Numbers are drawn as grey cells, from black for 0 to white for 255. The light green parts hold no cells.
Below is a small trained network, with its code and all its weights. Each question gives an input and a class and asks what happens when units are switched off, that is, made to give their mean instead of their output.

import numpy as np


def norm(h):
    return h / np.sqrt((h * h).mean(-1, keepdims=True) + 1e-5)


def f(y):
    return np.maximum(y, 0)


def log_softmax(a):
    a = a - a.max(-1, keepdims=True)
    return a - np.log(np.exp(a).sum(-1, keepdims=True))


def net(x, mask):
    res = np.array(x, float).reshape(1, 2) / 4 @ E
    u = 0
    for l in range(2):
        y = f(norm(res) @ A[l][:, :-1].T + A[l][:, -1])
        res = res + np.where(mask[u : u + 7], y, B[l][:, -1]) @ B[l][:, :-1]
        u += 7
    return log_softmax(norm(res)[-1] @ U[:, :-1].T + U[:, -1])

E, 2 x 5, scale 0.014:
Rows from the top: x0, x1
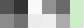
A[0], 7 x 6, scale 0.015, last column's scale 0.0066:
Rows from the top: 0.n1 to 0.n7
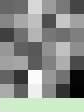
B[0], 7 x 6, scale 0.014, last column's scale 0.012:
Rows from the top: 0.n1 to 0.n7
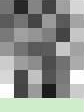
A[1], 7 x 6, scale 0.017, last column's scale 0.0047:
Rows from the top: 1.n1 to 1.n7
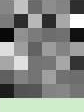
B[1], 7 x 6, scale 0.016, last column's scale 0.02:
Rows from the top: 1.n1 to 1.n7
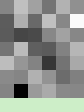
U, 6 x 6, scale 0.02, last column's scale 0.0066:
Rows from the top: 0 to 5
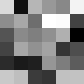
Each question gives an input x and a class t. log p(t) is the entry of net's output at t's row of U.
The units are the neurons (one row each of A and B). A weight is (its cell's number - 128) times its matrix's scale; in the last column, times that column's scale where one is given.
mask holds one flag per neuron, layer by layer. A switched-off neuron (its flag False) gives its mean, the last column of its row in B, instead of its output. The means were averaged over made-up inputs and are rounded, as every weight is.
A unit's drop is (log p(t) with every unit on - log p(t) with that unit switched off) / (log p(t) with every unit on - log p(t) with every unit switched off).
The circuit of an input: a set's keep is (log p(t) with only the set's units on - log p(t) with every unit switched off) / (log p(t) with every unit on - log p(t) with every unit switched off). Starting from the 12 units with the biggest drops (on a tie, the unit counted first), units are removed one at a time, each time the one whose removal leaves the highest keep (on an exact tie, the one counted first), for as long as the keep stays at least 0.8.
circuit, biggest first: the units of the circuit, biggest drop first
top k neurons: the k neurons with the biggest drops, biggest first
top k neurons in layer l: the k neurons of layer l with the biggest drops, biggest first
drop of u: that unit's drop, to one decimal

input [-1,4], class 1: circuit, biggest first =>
(1.n2)
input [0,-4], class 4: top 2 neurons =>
(0.n5, 0.n7)
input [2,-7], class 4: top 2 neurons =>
(0.n7, 0.n6)
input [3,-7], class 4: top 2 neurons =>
(0.n6, 0.n7)
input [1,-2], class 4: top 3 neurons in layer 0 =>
(0.n6, 0.n5, 0.n7)
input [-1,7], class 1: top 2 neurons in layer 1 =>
(1.n2, 1.n5)
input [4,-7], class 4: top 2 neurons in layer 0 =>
(0.n6, 0.n7)
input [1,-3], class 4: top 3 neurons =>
(0.n6, 0.n7, 0.n5)
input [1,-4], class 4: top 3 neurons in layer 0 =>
(0.n6, 0.n7, 0.n5)
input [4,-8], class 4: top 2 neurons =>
(0.n6, 0.n7)
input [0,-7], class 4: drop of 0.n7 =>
0.6
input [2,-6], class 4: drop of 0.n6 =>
0.3
